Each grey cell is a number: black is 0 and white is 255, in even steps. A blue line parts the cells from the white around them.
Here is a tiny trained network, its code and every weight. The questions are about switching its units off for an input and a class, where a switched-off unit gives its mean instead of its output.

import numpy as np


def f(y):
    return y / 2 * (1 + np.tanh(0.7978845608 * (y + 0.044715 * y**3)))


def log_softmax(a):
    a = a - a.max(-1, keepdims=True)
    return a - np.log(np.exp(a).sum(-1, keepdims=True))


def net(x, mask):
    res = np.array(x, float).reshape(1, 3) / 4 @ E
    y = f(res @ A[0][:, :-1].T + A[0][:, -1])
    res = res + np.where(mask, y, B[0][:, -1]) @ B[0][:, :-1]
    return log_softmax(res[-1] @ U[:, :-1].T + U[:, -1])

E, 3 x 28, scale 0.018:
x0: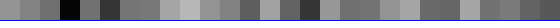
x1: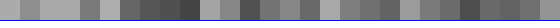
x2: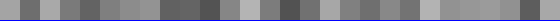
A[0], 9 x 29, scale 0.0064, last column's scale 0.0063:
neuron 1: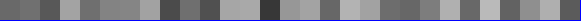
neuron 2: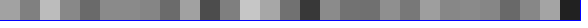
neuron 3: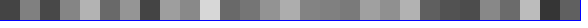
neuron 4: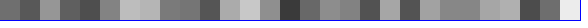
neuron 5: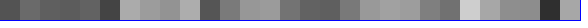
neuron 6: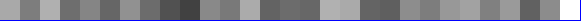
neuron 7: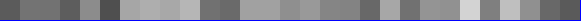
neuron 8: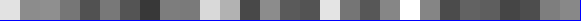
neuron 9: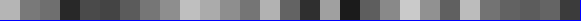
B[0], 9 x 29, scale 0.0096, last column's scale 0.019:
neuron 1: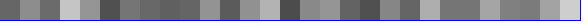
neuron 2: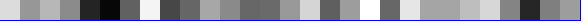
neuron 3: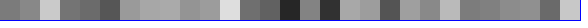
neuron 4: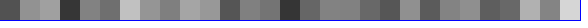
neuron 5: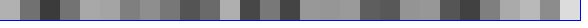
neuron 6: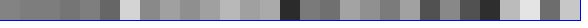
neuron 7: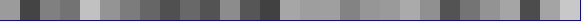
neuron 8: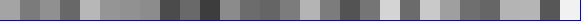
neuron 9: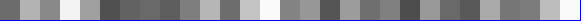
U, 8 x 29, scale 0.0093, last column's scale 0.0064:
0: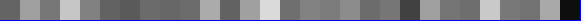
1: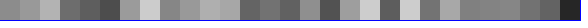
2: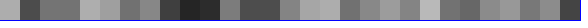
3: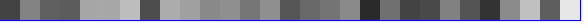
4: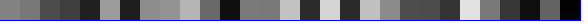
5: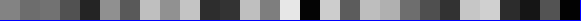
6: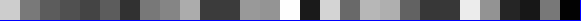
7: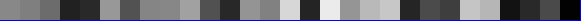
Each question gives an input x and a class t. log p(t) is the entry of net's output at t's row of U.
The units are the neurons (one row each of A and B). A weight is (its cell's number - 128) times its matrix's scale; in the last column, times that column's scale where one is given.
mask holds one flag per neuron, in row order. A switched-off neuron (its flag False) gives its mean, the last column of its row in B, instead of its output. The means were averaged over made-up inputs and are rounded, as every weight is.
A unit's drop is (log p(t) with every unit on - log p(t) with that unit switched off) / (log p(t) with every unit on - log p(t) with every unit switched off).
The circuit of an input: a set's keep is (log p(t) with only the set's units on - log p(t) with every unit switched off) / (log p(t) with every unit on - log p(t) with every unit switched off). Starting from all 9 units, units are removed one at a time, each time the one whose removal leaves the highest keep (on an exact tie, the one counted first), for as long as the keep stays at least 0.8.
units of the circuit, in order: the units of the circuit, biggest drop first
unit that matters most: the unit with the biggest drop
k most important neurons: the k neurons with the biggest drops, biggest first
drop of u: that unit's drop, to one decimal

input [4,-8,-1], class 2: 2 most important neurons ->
(neuron 7; neuron 5)
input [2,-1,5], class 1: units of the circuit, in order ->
(neuron 2)
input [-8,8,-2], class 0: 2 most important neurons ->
(neuron 1; neuron 7)
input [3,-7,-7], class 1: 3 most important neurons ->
(neuron 3; neuron 8; neuron 1)
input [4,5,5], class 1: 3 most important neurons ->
(neuron 6; neuron 2; neuron 7)
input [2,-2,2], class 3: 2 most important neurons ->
(neuron 8; neuron 3)
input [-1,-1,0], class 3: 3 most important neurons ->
(neuron 9; neuron 2; neuron 8)
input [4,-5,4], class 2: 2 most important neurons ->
(neuron 7; neuron 5)
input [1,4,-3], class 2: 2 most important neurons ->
(neuron 8; neuron 4)
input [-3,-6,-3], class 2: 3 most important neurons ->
(neuron 9; neuron 7; neuron 6)
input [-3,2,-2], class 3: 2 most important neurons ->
(neuron 9; neuron 2)
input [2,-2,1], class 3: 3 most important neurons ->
(neuron 8; neuron 2; neuron 1)
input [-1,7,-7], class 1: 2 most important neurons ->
(neuron 3; neuron 7)
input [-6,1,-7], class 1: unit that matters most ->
neuron 9
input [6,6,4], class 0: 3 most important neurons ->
(neuron 9; neuron 7; neuron 5)
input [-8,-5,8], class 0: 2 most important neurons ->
(neuron 1; neuron 3)
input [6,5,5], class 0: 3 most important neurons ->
(neuron 9; neuron 3; neuron 7)
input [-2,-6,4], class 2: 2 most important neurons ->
(neuron 7; neuron 3)
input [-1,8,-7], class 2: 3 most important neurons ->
(neuron 8; neuron 6; neuron 4)
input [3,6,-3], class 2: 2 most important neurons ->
(neuron 8; neuron 4)
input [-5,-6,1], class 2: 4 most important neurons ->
(neuron 9; neuron 7; neuron 6; neuron 3)
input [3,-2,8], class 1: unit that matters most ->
neuron 2
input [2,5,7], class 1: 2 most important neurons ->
(neuron 2; neuron 6)
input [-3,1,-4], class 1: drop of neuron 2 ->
-0.1
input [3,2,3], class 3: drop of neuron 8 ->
0.3
